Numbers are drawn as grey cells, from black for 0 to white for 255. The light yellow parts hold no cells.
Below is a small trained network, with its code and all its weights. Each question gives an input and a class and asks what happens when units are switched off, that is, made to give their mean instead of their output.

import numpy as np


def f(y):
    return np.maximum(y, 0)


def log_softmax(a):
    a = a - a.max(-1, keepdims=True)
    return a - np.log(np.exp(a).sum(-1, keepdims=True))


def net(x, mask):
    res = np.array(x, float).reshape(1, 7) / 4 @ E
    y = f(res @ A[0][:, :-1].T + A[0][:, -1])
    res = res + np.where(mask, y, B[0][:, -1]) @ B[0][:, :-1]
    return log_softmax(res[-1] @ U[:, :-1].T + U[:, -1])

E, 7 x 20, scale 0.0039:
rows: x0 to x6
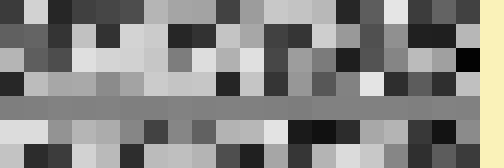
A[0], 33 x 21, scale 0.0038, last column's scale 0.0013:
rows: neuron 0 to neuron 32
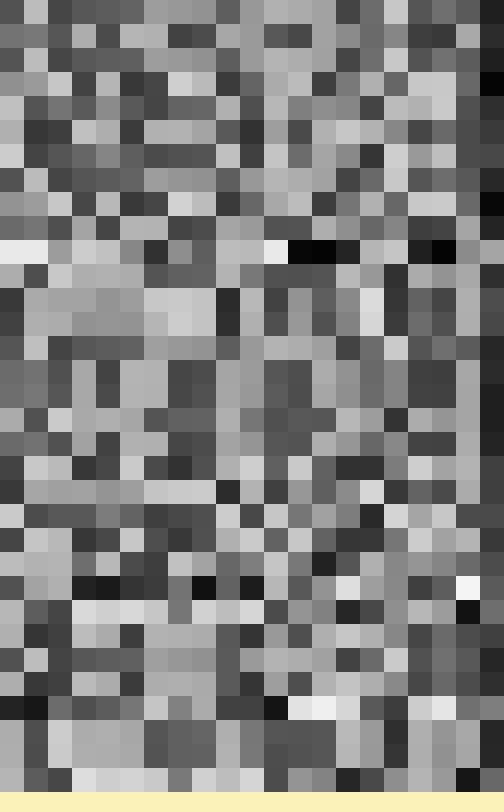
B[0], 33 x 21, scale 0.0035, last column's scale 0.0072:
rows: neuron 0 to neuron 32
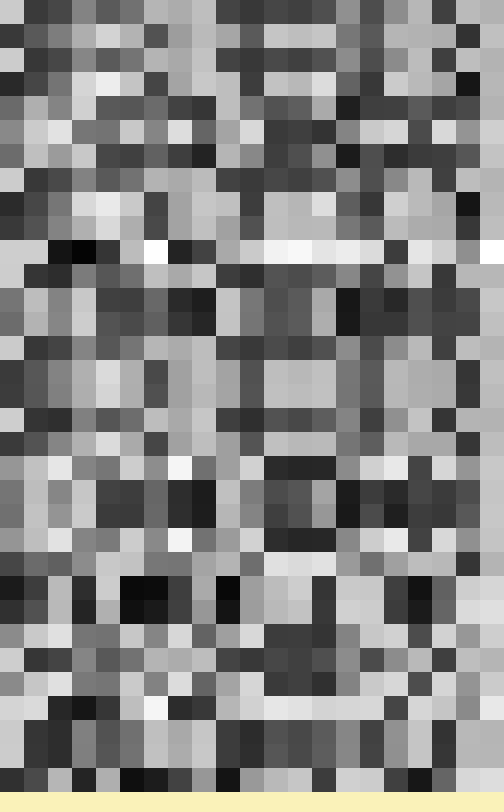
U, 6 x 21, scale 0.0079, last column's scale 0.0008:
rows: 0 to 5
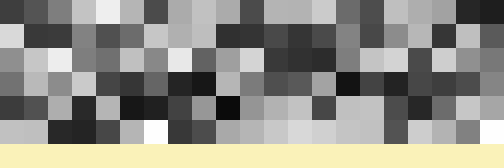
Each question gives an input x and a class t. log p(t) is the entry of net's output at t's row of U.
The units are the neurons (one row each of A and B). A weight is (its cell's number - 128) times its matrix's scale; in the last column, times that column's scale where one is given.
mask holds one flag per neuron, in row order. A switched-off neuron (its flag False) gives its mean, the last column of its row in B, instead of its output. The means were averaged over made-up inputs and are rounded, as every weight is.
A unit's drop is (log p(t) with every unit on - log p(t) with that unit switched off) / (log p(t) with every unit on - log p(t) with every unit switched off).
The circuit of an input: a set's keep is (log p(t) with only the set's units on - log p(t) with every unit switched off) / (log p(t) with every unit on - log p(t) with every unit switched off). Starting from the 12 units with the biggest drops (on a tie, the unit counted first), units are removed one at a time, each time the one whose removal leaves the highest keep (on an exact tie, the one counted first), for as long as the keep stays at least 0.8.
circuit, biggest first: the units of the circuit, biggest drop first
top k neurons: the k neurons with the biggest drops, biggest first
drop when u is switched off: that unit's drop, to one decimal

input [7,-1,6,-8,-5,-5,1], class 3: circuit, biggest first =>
neuron 21
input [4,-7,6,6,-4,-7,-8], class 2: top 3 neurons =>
neuron 19; neuron 22; neuron 10
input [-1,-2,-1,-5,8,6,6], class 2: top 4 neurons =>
neuron 29; neuron 5; neuron 28; neuron 26
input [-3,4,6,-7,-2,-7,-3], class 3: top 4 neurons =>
neuron 10; neuron 21; neuron 6; neuron 4
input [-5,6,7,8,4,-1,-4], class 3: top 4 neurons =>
neuron 12; neuron 20; neuron 13; neuron 24
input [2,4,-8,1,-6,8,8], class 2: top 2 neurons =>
neuron 5; neuron 28
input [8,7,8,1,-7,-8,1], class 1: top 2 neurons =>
neuron 10; neuron 27
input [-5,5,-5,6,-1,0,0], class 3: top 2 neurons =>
neuron 12; neuron 20
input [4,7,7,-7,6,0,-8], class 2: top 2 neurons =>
neuron 19; neuron 22
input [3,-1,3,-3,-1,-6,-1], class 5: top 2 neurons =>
neuron 29; neuron 24
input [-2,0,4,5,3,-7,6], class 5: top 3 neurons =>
neuron 29; neuron 19; neuron 22
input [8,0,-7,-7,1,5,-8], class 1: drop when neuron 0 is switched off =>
0.3
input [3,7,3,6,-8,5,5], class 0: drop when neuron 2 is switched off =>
0.0
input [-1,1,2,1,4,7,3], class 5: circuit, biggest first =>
neuron 10
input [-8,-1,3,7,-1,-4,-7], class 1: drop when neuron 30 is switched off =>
0.3
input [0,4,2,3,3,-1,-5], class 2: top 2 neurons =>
neuron 19; neuron 22
